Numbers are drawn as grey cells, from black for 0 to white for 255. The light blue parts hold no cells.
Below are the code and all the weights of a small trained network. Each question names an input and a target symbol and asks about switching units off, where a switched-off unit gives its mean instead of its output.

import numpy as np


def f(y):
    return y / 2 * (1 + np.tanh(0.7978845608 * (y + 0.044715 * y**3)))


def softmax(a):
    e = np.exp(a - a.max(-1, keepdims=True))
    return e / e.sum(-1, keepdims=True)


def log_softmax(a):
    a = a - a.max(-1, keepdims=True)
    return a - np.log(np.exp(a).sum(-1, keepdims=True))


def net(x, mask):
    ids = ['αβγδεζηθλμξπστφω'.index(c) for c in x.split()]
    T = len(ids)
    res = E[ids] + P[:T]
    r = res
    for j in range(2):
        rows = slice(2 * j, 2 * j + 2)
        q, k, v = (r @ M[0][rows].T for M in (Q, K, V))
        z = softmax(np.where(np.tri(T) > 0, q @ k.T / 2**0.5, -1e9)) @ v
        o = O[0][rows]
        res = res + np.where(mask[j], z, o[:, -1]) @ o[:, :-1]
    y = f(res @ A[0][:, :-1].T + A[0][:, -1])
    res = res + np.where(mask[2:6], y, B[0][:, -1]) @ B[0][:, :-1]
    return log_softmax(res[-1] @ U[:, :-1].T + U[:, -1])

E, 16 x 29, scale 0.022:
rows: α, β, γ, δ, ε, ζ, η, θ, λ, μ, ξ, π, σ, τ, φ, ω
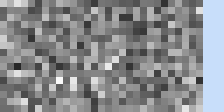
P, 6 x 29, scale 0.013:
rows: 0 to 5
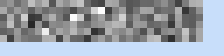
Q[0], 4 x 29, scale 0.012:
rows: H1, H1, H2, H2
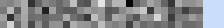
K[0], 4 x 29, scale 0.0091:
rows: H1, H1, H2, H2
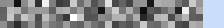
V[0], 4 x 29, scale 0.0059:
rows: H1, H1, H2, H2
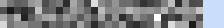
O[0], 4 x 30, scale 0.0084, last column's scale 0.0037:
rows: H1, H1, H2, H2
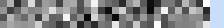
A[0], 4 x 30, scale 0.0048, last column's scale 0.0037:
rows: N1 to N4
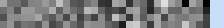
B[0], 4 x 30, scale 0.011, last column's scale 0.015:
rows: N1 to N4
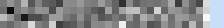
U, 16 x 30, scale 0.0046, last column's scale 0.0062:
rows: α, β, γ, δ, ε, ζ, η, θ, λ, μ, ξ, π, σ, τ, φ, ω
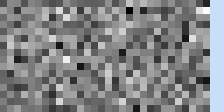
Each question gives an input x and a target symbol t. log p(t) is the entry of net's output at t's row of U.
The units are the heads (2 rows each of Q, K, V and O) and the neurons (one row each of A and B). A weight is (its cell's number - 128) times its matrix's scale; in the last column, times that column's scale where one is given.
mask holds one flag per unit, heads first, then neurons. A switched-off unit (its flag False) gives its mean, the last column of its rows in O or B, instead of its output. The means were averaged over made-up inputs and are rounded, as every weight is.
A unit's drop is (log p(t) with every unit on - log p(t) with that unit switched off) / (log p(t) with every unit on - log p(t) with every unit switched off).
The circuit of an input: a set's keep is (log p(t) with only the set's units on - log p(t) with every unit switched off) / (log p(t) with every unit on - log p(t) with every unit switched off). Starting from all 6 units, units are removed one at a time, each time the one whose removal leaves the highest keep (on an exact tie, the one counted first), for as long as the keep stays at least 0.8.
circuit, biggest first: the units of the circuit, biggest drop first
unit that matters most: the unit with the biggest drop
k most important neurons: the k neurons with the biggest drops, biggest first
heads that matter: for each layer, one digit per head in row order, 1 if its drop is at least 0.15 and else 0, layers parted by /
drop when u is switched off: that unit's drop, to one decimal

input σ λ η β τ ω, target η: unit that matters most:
H1
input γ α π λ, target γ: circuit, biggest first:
[H2, H1]
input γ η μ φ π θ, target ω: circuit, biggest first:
[H1, N1]
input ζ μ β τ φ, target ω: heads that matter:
10
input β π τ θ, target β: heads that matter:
01
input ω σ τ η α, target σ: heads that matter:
11
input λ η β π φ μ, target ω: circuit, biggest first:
[H1, N1]
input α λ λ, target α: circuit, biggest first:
[H1, N3, H2]
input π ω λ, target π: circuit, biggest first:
[H1, H2, N4]
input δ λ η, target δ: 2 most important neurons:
[N4, N2]
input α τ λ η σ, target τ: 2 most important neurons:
[N2, N1]
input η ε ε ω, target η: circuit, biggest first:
[H1, N2, N4]
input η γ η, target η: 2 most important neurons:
[N3, N2]
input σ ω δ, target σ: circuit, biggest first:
[H1, N2, H2]
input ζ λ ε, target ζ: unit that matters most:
H2
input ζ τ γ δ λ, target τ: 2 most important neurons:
[N1, N2]
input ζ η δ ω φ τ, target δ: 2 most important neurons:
[N4, N2]
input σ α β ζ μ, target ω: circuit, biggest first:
[N1, H1]
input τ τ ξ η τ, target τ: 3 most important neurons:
[N1, N2, N4]
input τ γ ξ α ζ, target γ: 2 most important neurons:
[N3, N4]
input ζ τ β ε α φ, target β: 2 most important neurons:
[N3, N1]
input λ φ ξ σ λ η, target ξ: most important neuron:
[N3]
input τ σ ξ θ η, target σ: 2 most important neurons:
[N2, N1]
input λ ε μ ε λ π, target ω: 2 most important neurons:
[N1, N2]
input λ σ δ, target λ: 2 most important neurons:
[N2, N4]
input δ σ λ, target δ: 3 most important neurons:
[N4, N2, N3]
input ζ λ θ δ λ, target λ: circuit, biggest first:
[H2]
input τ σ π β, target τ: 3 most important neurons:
[N1, N2, N4]
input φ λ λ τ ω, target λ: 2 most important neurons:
[N2, N4]
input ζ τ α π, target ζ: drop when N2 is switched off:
0.1
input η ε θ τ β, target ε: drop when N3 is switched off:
0.2
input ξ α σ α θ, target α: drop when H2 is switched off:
0.4
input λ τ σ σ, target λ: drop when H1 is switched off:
0.1
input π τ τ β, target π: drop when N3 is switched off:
0.0
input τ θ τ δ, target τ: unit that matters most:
H1
